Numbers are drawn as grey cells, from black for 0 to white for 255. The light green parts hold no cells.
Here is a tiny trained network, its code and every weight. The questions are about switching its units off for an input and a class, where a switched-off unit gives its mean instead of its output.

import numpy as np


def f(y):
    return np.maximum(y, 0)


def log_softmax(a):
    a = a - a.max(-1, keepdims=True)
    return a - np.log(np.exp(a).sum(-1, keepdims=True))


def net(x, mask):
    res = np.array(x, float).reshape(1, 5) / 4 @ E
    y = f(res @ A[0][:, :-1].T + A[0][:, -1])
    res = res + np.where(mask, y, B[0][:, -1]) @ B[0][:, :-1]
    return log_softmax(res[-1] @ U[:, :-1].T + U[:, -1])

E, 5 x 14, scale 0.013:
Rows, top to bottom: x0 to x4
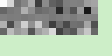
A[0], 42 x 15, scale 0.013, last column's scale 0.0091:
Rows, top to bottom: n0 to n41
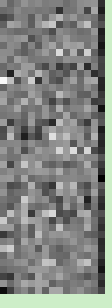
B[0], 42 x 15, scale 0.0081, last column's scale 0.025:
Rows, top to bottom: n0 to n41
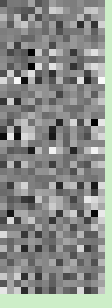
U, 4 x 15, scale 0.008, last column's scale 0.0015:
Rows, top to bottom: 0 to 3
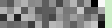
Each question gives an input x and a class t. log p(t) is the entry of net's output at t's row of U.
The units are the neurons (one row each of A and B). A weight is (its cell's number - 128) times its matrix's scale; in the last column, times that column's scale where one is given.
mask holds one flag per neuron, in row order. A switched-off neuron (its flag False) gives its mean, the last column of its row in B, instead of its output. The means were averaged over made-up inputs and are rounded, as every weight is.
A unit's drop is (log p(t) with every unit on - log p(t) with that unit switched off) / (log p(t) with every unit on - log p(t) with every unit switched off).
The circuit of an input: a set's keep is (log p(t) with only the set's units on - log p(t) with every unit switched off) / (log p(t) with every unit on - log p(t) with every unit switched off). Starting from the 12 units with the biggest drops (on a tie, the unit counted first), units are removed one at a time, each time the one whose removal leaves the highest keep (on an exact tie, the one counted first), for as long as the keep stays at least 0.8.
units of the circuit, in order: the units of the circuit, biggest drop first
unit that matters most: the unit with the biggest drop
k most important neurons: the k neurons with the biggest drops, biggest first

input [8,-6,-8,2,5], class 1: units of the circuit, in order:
(n11)
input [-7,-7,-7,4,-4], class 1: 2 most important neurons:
(n41 n39)
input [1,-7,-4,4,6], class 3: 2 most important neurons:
(n21 n7)
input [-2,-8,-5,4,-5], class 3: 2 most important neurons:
(n21 n7)
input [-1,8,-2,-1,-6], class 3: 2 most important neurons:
(n9 n28)
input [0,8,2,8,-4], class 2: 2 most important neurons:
(n10 n31)
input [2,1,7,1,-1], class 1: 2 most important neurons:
(n30 n19)
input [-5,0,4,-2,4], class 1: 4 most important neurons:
(n41 n17 n26 n33)
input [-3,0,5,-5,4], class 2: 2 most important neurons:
(n19 n17)
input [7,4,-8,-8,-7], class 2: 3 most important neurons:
(n19 n18 n30)
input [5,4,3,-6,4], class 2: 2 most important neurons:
(n19 n18)
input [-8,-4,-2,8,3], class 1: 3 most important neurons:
(n41 n39 n33)
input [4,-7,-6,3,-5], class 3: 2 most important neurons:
(n21 n7)
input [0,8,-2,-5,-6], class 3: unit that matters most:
n9
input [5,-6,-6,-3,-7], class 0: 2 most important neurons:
(n17 n26)
